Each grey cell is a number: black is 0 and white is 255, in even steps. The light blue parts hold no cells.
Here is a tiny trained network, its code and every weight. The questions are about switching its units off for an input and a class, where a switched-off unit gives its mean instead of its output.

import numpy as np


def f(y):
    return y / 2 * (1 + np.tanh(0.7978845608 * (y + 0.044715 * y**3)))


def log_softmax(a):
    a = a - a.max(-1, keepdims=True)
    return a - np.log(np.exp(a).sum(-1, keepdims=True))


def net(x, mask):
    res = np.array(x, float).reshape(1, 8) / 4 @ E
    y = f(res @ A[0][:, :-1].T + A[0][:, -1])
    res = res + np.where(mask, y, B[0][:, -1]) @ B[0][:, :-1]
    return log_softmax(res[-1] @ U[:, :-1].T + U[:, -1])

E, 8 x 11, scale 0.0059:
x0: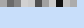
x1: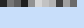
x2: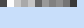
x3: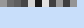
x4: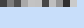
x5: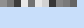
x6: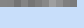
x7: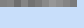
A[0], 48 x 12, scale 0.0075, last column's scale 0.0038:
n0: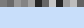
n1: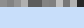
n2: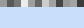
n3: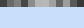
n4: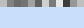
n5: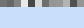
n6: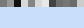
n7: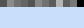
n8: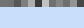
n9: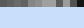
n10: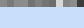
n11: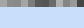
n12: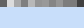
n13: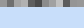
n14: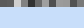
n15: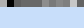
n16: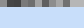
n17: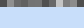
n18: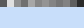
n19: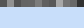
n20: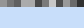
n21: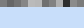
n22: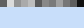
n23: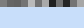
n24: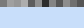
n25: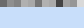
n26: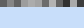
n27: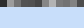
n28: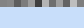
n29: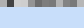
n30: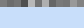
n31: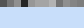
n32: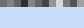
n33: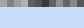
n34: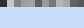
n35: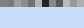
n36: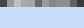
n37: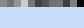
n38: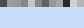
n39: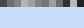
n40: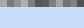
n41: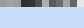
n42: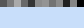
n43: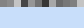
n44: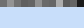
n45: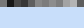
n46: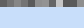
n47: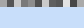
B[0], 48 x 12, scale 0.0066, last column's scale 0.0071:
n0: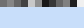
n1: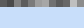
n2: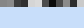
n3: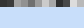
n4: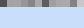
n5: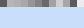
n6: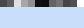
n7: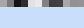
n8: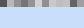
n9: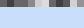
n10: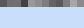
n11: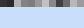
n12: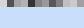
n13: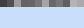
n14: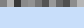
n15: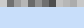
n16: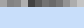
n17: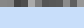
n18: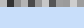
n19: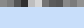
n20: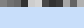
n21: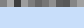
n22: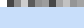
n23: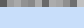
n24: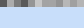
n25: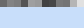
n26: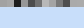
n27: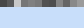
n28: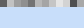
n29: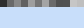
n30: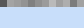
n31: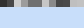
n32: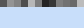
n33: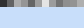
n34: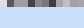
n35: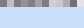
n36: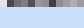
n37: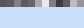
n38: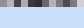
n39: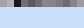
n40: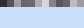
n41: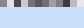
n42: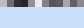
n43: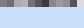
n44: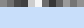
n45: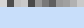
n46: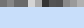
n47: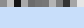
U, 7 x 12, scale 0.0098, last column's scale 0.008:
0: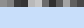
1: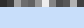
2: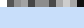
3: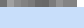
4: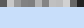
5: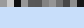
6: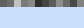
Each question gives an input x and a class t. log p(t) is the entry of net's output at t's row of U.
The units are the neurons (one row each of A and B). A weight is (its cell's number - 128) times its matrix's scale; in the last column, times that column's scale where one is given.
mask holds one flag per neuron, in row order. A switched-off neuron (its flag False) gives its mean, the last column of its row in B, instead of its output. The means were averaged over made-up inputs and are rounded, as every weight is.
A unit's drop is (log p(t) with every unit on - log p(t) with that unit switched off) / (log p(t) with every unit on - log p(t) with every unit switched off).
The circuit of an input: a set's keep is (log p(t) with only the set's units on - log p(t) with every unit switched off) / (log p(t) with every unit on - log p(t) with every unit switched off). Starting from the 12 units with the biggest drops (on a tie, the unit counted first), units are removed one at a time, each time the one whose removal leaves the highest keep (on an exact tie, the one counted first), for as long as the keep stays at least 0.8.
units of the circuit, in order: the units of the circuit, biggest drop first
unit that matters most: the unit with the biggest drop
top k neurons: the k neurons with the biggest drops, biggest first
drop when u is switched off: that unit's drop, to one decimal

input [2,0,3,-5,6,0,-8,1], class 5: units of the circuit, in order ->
[n26 n38]
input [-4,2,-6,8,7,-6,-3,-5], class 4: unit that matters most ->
n28
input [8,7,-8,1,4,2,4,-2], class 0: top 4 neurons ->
[n2 n0 n20 n25]
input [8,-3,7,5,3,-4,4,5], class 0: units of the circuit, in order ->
[n2 n20]
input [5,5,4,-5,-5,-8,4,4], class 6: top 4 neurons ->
[n0 n43 n27 n31]
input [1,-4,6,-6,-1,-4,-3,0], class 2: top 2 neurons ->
[n22 n36]
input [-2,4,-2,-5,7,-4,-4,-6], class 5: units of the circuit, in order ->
[n26 n38]
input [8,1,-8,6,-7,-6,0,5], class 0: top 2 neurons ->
[n0 n2]
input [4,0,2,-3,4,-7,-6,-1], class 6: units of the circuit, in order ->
[n0 n43]
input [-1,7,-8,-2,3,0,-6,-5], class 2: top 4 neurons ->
[n45 n15 n16 n29]
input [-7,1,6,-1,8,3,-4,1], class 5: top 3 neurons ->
[n38 n21 n26]
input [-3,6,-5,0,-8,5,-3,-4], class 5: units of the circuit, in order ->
[n41 n47]
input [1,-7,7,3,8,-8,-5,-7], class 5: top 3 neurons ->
[n38 n39 n26]
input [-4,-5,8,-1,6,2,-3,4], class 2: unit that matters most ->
n22
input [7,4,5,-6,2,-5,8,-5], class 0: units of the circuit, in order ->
[n0 n20]
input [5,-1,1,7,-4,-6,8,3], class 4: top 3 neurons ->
[n28 n8 n6]
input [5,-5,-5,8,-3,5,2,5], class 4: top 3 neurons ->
[n28 n8 n4]
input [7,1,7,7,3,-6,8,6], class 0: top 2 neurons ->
[n0 n20]
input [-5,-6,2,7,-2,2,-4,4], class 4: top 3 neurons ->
[n4 n28 n23]
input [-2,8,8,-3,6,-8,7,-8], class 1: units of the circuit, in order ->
[n31]
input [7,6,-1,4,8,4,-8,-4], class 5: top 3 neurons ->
[n26 n38 n39]
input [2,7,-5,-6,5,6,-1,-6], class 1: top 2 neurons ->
[n3 n9]
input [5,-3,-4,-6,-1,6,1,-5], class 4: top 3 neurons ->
[n5 n35 n24]
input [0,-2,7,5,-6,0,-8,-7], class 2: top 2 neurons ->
[n22 n34]
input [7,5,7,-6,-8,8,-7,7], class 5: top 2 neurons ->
[n47 n0]
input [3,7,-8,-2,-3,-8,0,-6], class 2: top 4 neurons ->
[n45 n15 n6 n29]
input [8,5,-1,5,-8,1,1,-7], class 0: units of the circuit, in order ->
[n2]
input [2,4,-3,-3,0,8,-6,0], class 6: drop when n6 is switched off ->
0.5
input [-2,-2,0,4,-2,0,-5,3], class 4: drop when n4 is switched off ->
0.2
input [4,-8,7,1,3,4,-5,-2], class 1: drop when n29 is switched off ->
0.1
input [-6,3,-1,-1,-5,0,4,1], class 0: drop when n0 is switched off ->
-0.1
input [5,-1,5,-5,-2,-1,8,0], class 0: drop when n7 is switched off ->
-0.1
